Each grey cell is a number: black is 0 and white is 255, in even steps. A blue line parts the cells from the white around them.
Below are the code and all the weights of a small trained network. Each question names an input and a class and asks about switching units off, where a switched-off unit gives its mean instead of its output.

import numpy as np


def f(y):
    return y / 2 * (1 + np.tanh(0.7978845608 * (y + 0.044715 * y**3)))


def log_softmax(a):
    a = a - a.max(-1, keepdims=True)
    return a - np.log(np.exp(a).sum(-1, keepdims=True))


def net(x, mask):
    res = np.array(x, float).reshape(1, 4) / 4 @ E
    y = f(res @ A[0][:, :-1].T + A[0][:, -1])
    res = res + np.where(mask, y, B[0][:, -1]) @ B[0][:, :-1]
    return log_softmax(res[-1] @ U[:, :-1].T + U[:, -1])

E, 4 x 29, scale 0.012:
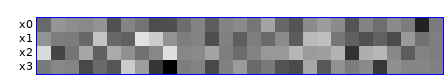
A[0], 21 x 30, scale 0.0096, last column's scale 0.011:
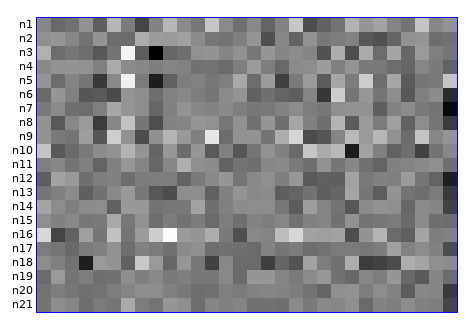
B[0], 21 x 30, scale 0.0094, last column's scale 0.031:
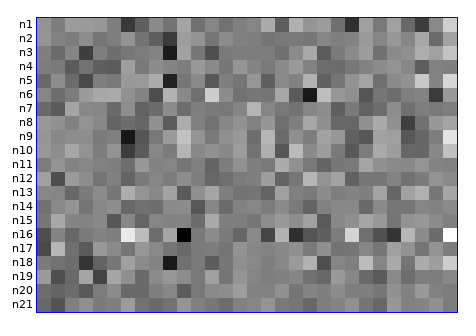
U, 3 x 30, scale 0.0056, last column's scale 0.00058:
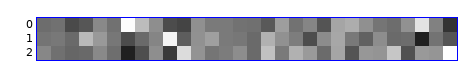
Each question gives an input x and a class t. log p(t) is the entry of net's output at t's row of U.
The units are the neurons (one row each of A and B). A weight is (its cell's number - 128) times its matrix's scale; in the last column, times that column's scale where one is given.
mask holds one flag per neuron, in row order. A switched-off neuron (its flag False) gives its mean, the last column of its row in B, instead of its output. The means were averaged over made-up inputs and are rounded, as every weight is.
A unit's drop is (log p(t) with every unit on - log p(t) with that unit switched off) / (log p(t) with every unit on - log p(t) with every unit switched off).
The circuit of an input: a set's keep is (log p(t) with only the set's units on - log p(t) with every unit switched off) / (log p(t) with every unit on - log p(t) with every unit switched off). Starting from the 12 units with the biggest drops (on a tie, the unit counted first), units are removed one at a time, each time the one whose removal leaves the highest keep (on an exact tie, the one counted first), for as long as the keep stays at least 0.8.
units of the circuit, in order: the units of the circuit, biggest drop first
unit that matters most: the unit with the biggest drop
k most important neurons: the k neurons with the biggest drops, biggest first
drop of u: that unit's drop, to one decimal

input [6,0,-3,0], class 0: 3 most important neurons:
[n9; n1; n10]
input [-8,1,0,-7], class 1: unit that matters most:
n16
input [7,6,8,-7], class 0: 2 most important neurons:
[n16; n9]
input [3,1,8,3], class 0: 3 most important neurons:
[n9; n16; n1]
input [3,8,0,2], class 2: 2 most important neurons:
[n16; n10]
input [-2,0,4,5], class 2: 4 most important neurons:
[n16; n10; n8; n13]
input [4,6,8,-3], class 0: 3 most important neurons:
[n16; n9; n1]
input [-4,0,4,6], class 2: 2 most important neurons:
[n16; n8]
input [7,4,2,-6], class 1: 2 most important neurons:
[n5; n18]
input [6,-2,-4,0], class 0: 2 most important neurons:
[n9; n1]
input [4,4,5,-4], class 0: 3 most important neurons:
[n16; n9; n1]
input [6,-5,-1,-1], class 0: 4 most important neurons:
[n9; n1; n10; n5]
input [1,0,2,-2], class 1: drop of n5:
0.2
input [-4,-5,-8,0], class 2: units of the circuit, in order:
[n16]
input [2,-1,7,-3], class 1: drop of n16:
0.7
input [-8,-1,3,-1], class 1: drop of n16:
0.1
